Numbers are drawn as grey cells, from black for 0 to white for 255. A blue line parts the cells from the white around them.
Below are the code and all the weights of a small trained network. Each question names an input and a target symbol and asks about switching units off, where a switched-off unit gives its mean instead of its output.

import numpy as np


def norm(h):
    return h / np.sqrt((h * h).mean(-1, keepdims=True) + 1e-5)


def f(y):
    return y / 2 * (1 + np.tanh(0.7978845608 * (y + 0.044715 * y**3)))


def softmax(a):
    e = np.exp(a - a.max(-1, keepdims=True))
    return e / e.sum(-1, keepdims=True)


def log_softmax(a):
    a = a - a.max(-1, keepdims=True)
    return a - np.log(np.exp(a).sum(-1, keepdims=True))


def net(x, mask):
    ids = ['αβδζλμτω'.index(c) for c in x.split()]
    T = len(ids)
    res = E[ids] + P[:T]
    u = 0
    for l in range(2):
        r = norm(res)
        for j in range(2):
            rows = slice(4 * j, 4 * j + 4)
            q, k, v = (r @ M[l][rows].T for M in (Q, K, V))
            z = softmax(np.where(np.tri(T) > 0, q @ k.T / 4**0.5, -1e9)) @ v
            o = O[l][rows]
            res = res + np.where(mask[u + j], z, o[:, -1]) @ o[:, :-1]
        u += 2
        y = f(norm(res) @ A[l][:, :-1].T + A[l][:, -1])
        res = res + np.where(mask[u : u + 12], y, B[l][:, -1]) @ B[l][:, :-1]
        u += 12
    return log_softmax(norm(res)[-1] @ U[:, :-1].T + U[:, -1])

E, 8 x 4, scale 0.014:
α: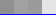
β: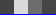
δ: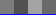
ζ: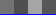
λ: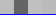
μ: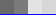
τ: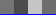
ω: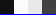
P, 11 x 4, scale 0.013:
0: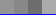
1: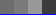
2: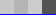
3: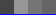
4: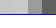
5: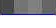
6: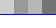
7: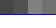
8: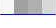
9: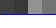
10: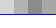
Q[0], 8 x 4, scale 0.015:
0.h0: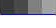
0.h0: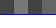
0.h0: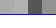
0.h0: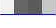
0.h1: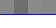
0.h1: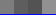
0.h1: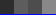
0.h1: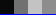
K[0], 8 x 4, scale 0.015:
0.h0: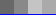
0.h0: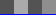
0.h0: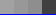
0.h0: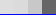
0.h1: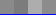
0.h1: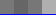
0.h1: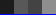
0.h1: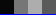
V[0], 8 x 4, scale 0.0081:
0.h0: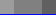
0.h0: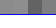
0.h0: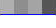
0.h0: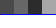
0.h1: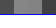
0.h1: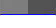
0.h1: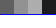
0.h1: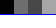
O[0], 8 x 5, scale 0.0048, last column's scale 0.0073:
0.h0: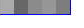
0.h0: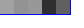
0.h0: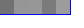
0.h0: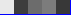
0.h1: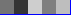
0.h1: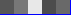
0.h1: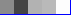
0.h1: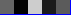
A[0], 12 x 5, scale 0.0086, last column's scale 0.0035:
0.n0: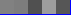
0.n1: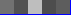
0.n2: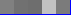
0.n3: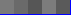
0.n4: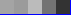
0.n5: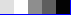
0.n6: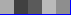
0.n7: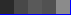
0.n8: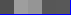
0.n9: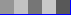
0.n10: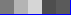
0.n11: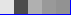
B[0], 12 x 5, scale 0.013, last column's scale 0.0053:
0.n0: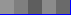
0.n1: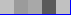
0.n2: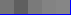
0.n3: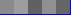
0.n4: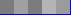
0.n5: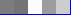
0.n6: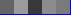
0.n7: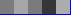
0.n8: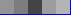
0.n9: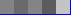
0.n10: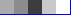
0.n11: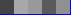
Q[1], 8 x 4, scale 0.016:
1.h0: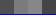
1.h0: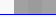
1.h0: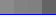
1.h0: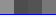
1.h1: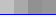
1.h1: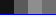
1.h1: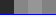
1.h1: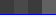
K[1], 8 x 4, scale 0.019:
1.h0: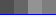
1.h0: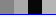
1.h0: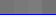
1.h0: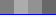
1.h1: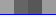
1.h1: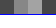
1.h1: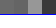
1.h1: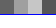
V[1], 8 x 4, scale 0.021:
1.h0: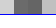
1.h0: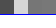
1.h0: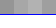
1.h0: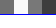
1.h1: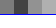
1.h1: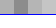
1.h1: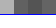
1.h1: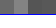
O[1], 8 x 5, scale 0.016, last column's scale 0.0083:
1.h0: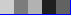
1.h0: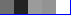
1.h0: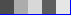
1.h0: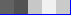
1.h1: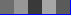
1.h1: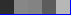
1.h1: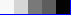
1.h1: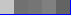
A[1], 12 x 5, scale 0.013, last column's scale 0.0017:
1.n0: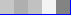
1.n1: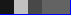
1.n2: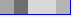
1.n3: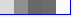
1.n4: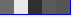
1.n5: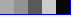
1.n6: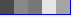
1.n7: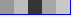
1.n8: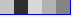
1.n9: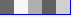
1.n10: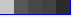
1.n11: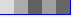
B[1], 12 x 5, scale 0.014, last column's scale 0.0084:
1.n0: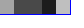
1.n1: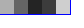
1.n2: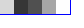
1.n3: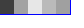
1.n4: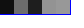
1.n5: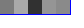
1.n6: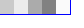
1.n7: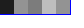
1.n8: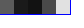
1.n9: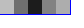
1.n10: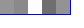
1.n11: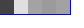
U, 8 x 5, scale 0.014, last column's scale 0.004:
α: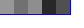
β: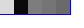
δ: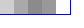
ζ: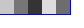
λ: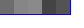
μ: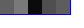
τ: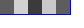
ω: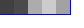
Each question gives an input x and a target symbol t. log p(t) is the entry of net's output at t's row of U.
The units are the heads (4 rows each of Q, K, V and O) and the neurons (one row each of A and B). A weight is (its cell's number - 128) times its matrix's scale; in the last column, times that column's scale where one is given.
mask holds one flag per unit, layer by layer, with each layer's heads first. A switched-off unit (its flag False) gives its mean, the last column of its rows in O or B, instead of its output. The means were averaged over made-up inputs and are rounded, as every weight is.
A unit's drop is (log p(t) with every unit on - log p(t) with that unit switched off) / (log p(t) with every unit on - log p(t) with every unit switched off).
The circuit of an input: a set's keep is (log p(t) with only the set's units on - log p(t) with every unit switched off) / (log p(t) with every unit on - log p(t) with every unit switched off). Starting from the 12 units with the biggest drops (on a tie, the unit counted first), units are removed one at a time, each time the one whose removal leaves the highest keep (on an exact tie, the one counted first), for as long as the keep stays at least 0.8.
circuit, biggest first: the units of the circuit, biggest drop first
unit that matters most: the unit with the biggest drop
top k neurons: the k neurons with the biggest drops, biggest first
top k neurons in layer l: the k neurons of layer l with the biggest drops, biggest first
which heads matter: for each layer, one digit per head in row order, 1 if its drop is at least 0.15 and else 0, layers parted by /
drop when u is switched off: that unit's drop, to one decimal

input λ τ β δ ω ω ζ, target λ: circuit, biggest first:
[1.h0; 1.h1]
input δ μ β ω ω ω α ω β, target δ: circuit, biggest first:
[0.h1; 1.h1; 0.n5]
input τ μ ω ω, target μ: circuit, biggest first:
[1.h0; 1.n9]
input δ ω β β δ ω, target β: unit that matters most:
1.h1
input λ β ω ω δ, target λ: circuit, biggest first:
[1.h0; 1.h1]
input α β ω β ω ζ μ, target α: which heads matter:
11 / 11
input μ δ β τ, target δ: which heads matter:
11 / 11
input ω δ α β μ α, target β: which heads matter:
00 / 01
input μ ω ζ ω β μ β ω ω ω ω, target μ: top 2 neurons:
[0.n5; 0.n7]
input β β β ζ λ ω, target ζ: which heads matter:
01 / 11
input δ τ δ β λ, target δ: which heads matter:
01 / 11
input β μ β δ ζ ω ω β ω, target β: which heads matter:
01 / 00
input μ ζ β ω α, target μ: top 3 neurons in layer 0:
[0.n5; 0.n7; 0.n10]
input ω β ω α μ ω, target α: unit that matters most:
0.n10
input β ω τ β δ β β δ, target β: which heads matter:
01 / 01
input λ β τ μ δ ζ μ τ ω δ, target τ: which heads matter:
00 / 11
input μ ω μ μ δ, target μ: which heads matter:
01 / 11
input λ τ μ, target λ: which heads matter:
01 / 11
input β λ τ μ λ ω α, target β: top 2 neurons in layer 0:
[0.n10; 0.n8]
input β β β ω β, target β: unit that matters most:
0.h1
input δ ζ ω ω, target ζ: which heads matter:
00 / 11
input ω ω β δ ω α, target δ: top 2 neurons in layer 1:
[1.n6; 1.n8]
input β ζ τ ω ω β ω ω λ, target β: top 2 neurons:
[0.n10; 0.n8]
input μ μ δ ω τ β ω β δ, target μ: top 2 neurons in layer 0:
[0.n5; 0.n7]
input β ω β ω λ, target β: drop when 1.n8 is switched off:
0.1
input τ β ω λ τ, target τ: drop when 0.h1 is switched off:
0.8
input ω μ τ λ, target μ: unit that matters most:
1.h0
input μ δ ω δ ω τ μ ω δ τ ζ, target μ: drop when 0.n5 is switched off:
0.9
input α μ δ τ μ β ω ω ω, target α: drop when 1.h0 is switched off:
0.9
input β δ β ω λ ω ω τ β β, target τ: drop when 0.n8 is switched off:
-0.1
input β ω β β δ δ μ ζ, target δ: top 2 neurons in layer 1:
[1.n6; 1.n8]
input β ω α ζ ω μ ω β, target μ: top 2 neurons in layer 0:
[0.n1; 0.n7]
